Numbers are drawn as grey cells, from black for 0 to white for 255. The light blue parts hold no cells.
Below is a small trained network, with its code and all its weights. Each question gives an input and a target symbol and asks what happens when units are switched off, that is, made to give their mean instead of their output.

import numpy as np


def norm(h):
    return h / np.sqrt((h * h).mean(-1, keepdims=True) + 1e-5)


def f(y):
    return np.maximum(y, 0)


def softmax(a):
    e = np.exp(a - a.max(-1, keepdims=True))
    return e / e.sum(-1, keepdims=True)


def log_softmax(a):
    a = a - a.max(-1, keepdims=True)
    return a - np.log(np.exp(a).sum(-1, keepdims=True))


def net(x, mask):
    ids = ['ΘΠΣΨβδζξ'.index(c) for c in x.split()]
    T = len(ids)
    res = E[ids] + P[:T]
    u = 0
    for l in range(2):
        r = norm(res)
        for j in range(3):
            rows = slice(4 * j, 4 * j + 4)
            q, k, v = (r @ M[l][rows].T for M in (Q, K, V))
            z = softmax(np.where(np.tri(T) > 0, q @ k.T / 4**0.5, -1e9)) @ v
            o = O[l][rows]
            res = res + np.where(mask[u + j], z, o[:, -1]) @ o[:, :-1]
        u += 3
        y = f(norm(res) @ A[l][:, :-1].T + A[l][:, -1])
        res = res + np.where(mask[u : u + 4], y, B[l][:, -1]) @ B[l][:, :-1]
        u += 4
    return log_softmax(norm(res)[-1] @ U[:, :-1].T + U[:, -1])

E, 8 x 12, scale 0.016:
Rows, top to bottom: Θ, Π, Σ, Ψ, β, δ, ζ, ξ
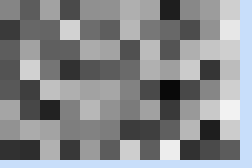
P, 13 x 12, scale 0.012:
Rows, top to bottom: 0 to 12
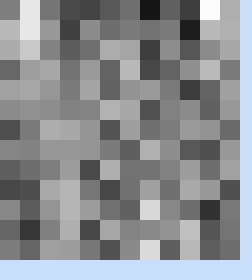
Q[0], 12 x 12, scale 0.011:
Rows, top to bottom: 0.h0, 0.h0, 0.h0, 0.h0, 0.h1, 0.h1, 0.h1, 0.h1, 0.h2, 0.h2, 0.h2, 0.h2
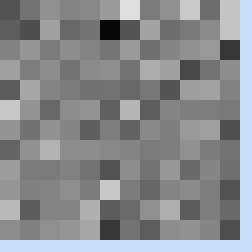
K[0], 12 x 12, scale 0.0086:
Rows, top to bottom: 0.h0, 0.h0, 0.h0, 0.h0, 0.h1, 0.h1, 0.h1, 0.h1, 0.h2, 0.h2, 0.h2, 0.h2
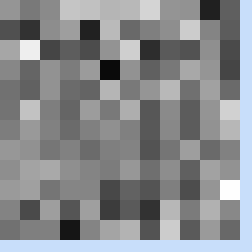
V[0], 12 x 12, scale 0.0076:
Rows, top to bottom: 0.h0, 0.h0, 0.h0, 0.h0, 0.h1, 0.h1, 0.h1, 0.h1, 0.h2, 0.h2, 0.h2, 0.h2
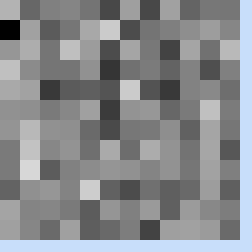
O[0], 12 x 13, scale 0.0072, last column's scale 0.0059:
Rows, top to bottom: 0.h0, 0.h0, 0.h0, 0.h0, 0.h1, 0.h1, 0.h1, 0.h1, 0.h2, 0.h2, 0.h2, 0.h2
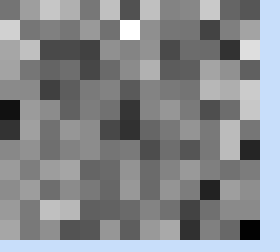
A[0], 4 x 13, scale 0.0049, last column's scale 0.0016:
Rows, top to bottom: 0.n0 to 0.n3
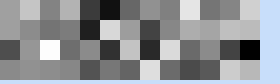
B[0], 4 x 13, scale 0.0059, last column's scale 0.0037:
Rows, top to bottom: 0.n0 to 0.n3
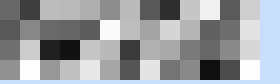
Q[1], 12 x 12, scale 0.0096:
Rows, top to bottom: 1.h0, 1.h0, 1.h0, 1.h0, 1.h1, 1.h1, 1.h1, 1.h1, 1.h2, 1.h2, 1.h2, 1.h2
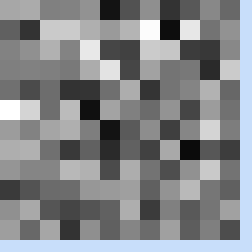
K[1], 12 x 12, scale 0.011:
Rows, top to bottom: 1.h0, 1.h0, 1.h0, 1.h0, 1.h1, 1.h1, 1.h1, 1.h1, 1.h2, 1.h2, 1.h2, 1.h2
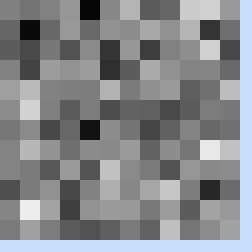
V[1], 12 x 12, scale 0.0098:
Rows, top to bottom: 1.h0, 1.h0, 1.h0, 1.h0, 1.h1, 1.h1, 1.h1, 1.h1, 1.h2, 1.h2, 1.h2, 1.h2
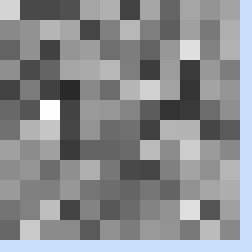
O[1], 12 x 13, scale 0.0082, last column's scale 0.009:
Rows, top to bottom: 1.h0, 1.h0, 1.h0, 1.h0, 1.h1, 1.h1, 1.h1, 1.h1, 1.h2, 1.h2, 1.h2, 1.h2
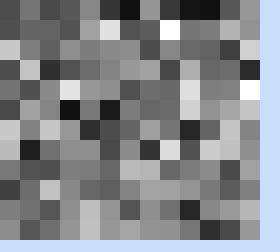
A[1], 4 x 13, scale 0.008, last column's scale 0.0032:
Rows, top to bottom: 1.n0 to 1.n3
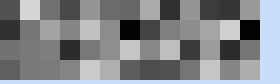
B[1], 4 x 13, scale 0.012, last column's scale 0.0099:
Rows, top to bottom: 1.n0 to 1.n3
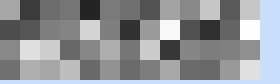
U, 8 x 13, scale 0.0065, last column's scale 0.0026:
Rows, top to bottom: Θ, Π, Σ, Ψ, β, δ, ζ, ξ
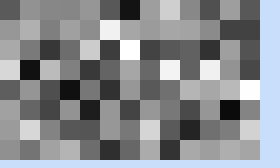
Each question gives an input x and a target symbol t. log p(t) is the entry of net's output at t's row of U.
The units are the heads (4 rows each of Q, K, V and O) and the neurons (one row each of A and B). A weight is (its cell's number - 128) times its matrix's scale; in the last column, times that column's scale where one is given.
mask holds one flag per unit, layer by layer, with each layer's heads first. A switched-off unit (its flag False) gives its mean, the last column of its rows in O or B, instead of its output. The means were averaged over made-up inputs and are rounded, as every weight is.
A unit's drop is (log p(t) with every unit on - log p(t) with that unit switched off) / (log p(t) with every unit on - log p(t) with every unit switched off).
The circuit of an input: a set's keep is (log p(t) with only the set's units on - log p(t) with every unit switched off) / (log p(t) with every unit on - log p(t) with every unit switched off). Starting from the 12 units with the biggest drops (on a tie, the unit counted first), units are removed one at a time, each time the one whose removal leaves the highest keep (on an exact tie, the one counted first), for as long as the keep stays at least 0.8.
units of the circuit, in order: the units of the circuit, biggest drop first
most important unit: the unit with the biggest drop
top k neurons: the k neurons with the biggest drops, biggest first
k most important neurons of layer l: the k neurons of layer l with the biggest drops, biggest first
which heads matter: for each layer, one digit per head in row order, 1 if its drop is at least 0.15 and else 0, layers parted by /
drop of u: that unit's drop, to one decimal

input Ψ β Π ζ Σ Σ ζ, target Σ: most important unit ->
0.h0
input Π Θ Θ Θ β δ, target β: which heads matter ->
000 / 010
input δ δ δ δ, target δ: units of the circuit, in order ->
[1.h0 1.n0]
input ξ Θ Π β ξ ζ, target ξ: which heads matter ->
000 / 100
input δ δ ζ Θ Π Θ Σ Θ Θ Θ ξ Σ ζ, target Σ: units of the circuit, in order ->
[0.h0 1.n1]
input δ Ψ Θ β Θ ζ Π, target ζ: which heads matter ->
000 / 010
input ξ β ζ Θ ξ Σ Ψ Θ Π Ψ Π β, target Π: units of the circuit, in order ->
[1.h1 1.h0]
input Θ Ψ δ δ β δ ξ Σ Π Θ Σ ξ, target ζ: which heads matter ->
011 / 110
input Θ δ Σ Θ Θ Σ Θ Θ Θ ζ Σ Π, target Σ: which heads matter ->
100 / 000
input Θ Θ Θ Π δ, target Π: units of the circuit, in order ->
[1.h0 1.h1]
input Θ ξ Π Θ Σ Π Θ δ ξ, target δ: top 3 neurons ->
[0.n2 1.n0 0.n1]
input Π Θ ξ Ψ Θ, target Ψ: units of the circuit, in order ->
[1.h0 0.n0]
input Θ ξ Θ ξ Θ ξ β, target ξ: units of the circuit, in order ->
[1.h0 1.h1]
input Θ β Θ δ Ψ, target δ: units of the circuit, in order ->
[1.n0 1.h0]
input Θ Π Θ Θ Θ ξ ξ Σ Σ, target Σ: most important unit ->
0.h0
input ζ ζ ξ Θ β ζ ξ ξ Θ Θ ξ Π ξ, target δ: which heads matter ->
001 / 110
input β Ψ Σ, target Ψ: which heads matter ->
000 / 110
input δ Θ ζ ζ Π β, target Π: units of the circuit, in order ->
[0.n3 1.h1 1.h0]
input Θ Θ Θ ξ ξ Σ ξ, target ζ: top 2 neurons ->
[0.n2 1.n2]
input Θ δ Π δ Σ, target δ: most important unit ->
1.h0
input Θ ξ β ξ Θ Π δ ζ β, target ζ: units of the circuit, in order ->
[1.h1 0.h1]
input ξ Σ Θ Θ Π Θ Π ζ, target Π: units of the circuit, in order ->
[1.h0 1.h1]
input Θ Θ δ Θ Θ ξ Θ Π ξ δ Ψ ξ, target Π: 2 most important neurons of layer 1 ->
[1.n1 1.n2]
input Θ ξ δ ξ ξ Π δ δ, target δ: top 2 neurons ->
[0.n2 1.n0]
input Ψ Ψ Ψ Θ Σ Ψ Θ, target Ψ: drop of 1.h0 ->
0.2
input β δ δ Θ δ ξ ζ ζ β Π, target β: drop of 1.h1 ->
0.7
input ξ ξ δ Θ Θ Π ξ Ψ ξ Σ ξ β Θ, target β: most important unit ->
1.h1
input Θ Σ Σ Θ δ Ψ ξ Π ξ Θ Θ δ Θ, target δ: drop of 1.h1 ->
0.1
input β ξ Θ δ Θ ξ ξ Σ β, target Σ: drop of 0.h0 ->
0.9
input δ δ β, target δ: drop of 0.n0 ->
0.0
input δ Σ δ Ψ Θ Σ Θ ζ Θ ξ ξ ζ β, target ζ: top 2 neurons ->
[0.n2 1.n2]
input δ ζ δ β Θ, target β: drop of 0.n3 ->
0.1
